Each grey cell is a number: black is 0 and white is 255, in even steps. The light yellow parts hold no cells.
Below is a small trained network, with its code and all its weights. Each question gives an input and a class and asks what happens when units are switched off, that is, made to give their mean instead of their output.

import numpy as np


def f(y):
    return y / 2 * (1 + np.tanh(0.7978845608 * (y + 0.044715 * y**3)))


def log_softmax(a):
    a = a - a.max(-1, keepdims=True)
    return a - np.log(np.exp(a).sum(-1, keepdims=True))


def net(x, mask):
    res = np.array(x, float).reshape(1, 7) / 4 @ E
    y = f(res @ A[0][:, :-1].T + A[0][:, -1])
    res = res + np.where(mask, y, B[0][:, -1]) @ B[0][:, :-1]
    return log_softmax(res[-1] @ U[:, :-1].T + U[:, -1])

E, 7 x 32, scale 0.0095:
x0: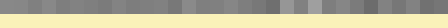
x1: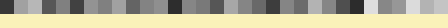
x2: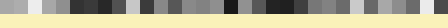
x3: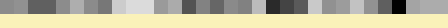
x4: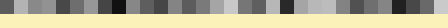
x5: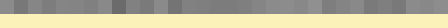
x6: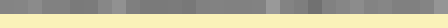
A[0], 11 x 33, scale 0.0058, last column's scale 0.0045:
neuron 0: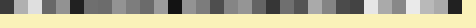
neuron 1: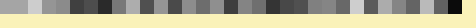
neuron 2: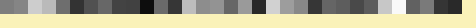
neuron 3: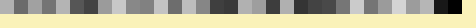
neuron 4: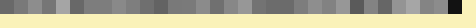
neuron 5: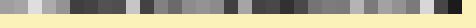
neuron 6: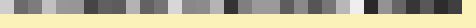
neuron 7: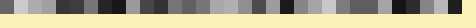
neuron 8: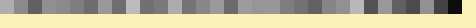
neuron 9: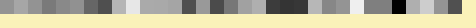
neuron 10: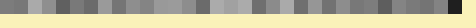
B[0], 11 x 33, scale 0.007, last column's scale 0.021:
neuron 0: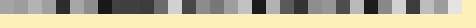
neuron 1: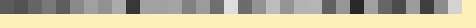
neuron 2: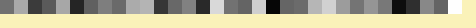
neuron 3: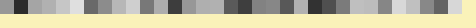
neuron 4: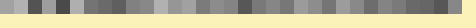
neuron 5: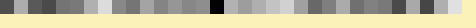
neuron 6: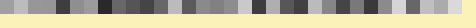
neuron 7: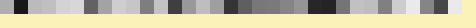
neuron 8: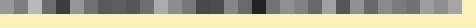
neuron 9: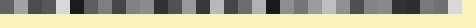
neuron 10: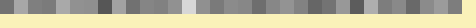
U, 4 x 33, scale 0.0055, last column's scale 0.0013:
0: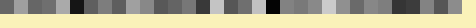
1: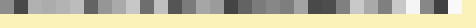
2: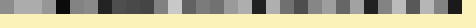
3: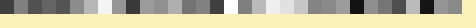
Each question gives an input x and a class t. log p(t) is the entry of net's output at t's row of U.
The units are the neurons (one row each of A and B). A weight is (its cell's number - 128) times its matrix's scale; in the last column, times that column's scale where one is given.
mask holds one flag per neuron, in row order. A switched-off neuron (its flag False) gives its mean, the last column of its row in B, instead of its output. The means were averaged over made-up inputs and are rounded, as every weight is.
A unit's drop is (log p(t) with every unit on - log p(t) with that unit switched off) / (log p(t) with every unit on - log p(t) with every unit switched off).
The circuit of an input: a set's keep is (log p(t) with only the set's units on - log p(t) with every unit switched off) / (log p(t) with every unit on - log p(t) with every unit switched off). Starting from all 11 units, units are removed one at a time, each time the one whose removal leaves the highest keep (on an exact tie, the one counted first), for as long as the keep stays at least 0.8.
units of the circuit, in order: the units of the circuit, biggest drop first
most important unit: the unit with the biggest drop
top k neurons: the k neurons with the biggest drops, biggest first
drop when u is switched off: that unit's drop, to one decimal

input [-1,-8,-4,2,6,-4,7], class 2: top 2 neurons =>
(neuron 6; neuron 3)
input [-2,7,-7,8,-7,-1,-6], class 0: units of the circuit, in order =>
(neuron 9)
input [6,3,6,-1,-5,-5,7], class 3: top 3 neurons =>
(neuron 5; neuron 1; neuron 7)
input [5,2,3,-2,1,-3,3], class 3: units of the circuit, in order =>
(neuron 9; neuron 6; neuron 5; neuron 3)
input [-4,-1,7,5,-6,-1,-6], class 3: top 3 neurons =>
(neuron 5; neuron 1; neuron 7)
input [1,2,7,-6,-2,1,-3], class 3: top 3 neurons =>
(neuron 5; neuron 1; neuron 9)
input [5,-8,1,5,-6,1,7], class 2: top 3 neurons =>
(neuron 6; neuron 7; neuron 2)
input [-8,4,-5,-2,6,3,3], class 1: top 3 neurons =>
(neuron 7; neuron 5; neuron 1)
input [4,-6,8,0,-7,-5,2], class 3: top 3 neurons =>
(neuron 5; neuron 1; neuron 7)
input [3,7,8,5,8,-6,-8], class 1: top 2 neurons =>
(neuron 7; neuron 0)
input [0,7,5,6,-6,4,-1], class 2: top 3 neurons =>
(neuron 0; neuron 2; neuron 7)
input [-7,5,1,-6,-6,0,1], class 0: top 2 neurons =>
(neuron 2; neuron 7)
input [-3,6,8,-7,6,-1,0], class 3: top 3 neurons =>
(neuron 5; neuron 1; neuron 9)
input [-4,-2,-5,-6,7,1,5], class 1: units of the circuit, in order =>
(neuron 7)
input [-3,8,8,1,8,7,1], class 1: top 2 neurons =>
(neuron 7; neuron 6)
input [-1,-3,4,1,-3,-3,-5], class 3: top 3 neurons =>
(neuron 7; neuron 0; neuron 5)
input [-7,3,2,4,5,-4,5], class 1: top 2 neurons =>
(neuron 7; neuron 2)
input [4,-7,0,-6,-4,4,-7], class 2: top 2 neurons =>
(neuron 6; neuron 9)
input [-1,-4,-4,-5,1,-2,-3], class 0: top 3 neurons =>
(neuron 0; neuron 5; neuron 1)
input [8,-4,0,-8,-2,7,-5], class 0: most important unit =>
neuron 2
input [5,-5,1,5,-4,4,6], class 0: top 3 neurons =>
(neuron 9; neuron 0; neuron 7)
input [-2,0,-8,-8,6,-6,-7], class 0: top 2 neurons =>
(neuron 2; neuron 5)
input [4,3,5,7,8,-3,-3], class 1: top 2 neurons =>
(neuron 7; neuron 2)
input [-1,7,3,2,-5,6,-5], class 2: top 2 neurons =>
(neuron 0; neuron 7)
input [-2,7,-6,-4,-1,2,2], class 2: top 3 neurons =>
(neuron 0; neuron 5; neuron 1)
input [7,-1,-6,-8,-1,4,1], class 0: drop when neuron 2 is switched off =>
0.3
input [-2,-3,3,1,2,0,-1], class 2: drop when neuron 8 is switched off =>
0.3
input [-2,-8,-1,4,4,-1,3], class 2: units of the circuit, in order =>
(neuron 6)
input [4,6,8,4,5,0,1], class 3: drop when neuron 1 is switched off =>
0.7
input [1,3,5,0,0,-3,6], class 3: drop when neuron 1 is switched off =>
0.2
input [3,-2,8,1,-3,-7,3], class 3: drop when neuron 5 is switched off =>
0.4
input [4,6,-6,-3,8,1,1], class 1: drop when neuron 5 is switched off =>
0.0
